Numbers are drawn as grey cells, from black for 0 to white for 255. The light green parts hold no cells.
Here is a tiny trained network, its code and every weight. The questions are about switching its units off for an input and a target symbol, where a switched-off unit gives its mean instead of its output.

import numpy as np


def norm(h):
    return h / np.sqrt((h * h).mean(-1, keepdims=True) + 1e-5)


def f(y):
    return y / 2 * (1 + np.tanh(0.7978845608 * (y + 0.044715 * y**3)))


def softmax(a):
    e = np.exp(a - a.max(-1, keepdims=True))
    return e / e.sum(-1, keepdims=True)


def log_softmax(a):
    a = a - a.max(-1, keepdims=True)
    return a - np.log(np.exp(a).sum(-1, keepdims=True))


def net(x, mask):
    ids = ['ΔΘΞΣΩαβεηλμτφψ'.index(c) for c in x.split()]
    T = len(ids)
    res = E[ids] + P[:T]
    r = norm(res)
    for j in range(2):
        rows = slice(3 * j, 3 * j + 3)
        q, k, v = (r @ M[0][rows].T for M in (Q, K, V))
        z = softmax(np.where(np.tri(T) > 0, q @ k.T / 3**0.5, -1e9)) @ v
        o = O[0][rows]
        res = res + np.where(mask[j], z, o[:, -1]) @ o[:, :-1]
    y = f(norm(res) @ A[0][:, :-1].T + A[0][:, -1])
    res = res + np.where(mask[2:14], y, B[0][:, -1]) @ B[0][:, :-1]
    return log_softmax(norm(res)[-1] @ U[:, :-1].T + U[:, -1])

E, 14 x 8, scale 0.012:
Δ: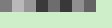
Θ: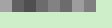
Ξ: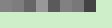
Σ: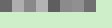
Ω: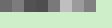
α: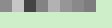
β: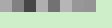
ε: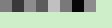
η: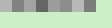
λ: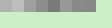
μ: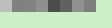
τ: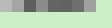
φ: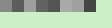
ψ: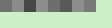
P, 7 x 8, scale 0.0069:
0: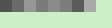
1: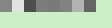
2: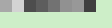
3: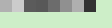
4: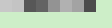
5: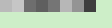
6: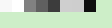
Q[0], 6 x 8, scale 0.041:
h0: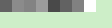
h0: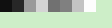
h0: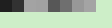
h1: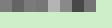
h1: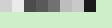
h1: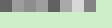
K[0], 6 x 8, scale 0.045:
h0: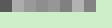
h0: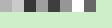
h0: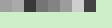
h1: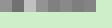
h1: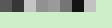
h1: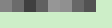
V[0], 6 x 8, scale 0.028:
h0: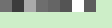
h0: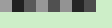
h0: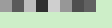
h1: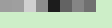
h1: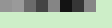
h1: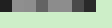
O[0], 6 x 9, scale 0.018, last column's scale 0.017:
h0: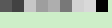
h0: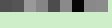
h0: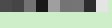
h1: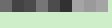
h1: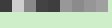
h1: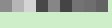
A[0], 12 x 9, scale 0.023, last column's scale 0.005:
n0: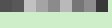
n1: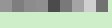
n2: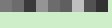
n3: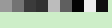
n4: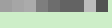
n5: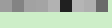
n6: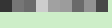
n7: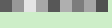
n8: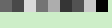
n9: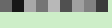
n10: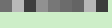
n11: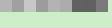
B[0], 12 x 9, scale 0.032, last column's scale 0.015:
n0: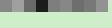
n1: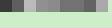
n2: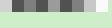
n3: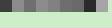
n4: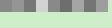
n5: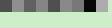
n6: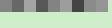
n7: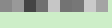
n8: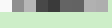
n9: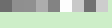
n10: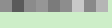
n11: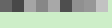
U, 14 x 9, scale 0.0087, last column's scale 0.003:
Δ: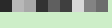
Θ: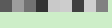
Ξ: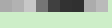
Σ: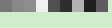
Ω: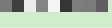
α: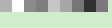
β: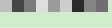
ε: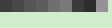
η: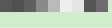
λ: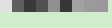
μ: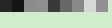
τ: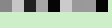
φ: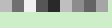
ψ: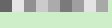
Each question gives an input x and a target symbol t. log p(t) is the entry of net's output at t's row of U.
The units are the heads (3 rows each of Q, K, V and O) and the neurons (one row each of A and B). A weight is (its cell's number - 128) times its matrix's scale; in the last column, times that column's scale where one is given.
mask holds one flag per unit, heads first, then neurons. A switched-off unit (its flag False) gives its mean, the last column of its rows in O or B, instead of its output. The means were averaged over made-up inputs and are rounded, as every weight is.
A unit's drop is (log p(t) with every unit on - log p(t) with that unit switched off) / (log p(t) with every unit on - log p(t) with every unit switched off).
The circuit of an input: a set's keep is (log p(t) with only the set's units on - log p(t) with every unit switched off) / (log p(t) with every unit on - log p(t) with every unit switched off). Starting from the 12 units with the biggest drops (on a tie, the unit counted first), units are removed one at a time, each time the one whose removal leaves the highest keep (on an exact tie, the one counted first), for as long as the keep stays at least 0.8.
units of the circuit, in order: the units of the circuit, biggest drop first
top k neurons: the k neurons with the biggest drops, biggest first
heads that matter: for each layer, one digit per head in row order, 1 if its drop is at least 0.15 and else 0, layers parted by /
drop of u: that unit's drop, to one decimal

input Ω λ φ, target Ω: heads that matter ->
01
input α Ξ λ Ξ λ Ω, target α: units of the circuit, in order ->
h1
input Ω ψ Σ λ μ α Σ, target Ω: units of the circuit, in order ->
h1, n11
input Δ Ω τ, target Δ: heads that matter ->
01
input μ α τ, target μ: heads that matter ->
11
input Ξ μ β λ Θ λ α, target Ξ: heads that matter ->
11
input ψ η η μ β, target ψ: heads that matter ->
10
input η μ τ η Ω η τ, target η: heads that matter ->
10
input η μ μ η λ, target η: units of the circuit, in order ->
h0, n9
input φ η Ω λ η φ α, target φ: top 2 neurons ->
n8, n9
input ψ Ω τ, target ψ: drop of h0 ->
0.5
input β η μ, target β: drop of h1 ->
0.5
